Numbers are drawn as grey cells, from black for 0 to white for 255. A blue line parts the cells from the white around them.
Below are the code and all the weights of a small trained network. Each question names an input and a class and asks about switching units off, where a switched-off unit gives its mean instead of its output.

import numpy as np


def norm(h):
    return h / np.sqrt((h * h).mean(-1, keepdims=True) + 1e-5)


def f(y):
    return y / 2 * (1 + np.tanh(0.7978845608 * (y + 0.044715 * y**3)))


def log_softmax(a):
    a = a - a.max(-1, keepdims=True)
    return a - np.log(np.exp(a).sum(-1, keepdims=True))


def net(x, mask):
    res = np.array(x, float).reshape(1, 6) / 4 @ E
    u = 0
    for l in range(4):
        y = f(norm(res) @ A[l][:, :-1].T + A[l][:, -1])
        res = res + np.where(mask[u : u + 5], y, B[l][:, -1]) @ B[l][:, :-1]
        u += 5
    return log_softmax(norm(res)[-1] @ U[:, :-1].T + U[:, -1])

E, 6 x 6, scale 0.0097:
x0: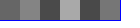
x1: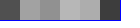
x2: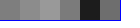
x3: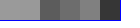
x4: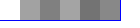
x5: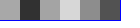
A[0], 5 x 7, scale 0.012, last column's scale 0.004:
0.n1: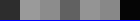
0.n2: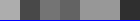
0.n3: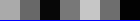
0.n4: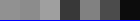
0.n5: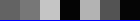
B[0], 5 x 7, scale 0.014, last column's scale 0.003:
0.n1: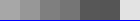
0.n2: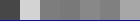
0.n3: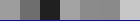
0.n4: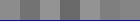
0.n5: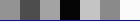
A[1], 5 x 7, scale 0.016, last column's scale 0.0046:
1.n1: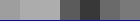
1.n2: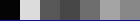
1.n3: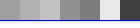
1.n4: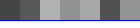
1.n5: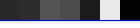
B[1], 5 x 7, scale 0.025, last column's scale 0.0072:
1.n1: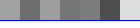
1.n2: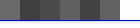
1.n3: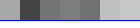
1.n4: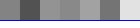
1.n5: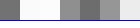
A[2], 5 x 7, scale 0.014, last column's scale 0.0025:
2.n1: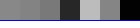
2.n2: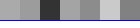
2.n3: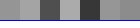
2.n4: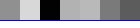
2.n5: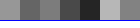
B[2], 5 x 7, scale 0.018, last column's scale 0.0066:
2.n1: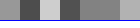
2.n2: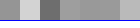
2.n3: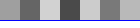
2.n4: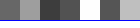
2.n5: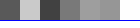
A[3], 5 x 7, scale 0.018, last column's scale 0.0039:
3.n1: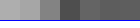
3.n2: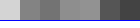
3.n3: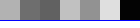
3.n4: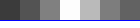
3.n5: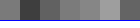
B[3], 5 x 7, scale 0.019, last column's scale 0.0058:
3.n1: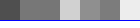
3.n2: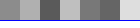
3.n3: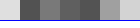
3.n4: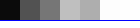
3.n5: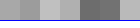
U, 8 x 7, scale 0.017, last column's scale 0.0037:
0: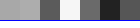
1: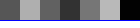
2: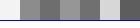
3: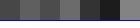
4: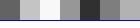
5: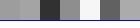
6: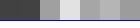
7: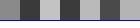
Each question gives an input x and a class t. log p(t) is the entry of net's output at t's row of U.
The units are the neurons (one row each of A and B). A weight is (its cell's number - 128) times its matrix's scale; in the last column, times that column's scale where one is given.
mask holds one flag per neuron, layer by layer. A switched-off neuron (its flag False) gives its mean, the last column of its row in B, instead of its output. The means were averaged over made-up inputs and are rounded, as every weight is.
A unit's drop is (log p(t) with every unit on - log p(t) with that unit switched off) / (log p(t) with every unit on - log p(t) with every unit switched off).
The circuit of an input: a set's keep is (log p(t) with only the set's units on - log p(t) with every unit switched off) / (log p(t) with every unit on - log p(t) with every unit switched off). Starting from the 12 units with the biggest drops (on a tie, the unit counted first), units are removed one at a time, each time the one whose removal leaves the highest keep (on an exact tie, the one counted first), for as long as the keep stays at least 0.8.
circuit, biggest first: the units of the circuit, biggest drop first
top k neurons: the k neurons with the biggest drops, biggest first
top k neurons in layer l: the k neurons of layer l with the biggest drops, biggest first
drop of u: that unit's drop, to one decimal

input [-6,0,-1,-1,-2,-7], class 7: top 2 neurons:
(0.n5; 2.n1)
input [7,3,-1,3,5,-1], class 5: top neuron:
(2.n4)
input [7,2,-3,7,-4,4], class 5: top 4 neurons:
(0.n3; 2.n4; 1.n2; 0.n5)
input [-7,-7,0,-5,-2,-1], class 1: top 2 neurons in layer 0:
(0.n2; 0.n5)
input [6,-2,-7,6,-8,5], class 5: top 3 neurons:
(0.n3; 2.n4; 1.n2)
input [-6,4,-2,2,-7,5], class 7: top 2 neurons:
(0.n5; 2.n1)
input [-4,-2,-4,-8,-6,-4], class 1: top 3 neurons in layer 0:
(0.n5; 0.n1; 0.n3)
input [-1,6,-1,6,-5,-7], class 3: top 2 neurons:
(1.n2; 2.n3)
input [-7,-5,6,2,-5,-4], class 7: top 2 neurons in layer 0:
(0.n5; 0.n4)
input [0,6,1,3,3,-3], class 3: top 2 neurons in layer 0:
(0.n1; 0.n3)
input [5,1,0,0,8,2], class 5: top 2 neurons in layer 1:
(1.n5; 1.n4)
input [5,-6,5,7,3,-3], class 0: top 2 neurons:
(1.n1; 3.n1)
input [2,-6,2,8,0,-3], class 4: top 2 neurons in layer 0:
(0.n1; 0.n2)
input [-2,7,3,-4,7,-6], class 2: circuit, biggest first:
(1.n3)
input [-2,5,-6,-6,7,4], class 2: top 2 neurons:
(3.n3; 1.n3)
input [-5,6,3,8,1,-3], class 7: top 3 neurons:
(0.n5; 2.n1; 1.n5)
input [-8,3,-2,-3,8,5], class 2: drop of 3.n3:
0.1
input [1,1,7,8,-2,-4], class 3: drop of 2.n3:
0.0
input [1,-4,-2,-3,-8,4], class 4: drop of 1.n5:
0.9
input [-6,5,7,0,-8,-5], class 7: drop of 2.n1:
0.1
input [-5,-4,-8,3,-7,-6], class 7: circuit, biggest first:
(2.n1)
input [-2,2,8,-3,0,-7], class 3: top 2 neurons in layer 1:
(1.n2; 1.n1)
